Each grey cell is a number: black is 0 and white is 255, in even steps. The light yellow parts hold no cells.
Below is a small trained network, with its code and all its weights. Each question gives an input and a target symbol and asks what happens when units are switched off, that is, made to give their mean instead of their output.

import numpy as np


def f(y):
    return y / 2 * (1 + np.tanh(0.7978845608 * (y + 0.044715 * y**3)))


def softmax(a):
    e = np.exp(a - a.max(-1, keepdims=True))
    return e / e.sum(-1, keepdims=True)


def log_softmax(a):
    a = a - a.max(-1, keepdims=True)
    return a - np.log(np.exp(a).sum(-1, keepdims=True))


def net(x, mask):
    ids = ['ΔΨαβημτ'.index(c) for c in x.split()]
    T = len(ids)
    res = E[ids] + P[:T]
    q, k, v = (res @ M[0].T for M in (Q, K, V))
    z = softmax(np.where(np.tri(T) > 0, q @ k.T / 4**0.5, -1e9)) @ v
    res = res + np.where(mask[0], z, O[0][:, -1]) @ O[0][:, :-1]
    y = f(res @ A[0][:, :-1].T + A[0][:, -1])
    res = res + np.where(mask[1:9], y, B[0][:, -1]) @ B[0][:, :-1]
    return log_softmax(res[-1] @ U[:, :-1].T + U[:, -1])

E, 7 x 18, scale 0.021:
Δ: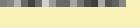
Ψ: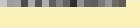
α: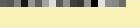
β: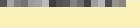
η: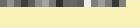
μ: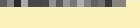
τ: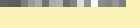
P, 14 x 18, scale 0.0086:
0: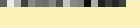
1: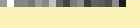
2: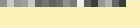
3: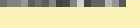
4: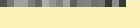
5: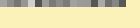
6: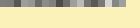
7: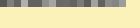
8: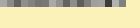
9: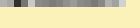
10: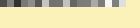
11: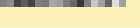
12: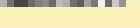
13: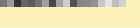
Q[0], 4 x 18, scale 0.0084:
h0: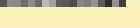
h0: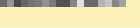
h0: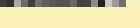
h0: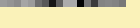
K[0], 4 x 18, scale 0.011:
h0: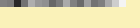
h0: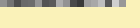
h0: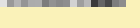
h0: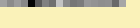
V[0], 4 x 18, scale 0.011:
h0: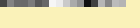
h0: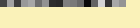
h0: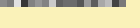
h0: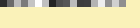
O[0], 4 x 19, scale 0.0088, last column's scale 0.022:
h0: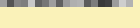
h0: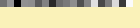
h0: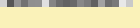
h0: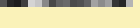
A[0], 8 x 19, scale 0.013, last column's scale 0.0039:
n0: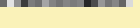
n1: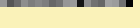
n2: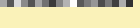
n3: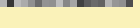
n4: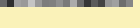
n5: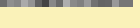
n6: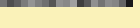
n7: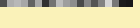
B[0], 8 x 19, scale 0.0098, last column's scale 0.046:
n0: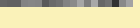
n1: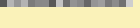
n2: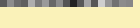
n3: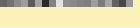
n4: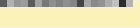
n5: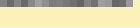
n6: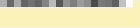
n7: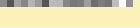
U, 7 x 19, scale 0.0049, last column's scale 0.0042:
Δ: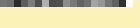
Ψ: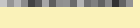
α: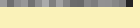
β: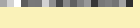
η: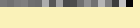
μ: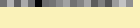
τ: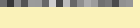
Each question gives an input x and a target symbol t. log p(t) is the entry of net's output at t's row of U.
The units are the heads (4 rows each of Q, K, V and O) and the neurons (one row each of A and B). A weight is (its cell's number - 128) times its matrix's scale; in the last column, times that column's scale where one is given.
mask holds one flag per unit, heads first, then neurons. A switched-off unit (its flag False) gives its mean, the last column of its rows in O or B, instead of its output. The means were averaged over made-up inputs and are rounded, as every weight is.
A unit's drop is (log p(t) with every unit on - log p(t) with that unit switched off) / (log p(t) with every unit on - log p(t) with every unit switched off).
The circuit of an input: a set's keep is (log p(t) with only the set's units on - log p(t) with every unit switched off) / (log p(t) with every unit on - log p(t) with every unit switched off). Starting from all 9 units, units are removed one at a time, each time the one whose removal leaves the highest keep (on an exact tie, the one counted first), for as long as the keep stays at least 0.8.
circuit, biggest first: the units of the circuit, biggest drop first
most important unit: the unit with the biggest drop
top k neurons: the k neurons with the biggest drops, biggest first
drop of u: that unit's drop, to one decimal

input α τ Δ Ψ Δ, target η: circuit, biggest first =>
h0; n2; n6
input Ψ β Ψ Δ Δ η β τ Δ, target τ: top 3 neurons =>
n6; n7; n2
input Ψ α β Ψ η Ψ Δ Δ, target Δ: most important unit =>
n7
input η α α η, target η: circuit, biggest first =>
n6; h0
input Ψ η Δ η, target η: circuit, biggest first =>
h0; n6
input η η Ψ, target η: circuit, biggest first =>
h0; n0; n7
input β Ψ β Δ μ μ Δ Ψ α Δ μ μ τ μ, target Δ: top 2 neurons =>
n6; n5
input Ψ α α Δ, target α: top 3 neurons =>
n3; n6; n4
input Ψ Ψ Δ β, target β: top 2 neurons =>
n6; n1
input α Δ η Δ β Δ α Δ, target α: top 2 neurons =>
n6; n3
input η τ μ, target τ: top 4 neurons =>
n1; n5; n7; n0
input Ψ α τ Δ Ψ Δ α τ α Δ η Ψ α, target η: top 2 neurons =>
n6; n4
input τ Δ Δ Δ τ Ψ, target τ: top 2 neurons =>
n1; n0
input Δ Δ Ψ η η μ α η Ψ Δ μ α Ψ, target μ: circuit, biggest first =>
h0; n6
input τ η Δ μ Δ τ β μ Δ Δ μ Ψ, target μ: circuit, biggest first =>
h0
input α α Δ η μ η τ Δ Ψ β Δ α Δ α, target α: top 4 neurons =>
n6; n3; n4; n0
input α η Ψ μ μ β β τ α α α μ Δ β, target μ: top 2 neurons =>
n6; n1
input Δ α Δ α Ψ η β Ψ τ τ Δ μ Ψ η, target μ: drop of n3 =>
0.1
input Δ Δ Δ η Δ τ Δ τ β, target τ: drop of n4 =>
0.0
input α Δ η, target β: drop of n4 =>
-0.1
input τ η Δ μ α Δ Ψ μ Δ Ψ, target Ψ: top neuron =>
n5
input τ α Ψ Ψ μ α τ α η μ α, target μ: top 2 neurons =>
n6; n5
